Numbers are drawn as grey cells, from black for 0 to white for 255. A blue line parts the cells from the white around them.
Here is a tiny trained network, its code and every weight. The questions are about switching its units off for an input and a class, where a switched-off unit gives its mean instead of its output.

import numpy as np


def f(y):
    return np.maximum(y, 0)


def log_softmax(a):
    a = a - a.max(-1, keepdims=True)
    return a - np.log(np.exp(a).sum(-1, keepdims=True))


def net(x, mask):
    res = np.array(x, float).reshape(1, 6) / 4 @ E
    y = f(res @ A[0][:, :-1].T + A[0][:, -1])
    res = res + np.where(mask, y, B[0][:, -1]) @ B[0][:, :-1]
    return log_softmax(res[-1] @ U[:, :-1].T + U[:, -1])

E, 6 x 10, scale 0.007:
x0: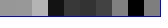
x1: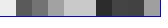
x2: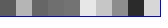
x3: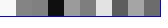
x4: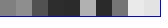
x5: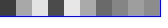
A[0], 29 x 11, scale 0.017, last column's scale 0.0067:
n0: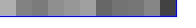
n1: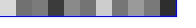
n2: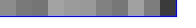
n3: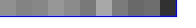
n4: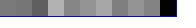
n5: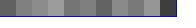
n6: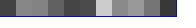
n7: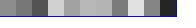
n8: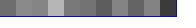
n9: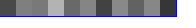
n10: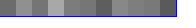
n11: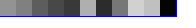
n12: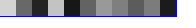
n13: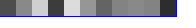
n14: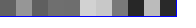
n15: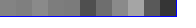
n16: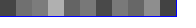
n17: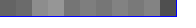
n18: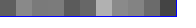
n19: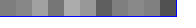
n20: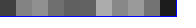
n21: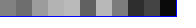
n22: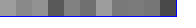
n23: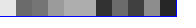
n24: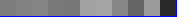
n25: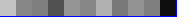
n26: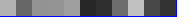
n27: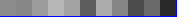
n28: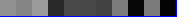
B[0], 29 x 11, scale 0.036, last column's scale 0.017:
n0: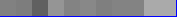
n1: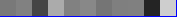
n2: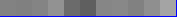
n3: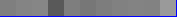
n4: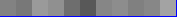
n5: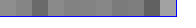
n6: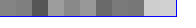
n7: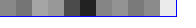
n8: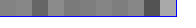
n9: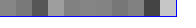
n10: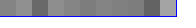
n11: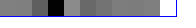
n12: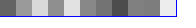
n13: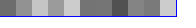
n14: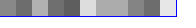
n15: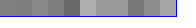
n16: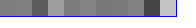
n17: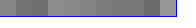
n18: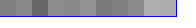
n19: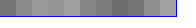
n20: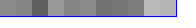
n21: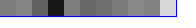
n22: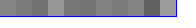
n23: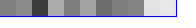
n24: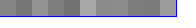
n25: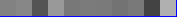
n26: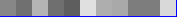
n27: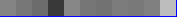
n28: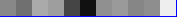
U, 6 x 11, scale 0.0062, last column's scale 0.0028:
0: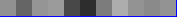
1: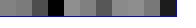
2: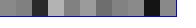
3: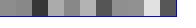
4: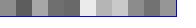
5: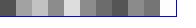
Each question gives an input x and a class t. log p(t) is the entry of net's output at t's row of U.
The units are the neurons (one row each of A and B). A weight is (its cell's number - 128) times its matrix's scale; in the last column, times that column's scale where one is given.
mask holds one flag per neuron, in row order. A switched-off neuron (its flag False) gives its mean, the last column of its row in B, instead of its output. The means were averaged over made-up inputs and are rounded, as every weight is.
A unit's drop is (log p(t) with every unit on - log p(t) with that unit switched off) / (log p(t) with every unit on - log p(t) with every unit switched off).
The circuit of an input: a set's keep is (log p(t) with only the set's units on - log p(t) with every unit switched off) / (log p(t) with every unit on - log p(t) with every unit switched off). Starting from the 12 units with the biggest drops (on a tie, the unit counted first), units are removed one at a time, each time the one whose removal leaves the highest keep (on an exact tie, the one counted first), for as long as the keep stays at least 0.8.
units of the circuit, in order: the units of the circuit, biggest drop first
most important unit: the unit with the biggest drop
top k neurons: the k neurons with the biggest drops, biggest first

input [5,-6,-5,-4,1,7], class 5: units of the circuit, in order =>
n13
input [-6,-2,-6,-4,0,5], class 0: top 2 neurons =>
n7, n14
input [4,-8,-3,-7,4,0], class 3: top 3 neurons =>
n6, n20, n1
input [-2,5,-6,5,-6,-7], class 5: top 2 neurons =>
n12, n11
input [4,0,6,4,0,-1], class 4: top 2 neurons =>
n14, n7
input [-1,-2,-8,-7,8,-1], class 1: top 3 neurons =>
n11, n14, n1
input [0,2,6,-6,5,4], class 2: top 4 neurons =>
n26, n9, n16, n21
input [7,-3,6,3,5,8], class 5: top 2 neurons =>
n13, n7
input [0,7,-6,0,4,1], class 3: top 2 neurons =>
n23, n14
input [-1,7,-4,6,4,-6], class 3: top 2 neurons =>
n23, n0
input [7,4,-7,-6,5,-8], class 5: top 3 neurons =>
n12, n7, n14
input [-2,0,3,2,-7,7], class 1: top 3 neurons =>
n21, n12, n27
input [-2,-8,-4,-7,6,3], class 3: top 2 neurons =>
n6, n20
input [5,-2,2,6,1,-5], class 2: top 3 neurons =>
n1, n7, n25
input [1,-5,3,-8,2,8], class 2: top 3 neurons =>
n12, n9, n16
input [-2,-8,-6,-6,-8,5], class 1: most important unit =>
n21
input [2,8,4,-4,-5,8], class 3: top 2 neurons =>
n23, n12
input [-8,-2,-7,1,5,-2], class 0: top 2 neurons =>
n7, n14
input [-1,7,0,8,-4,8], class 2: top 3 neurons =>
n1, n25, n12
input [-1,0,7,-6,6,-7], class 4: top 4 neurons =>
n14, n13, n21, n1
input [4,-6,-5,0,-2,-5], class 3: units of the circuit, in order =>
n6
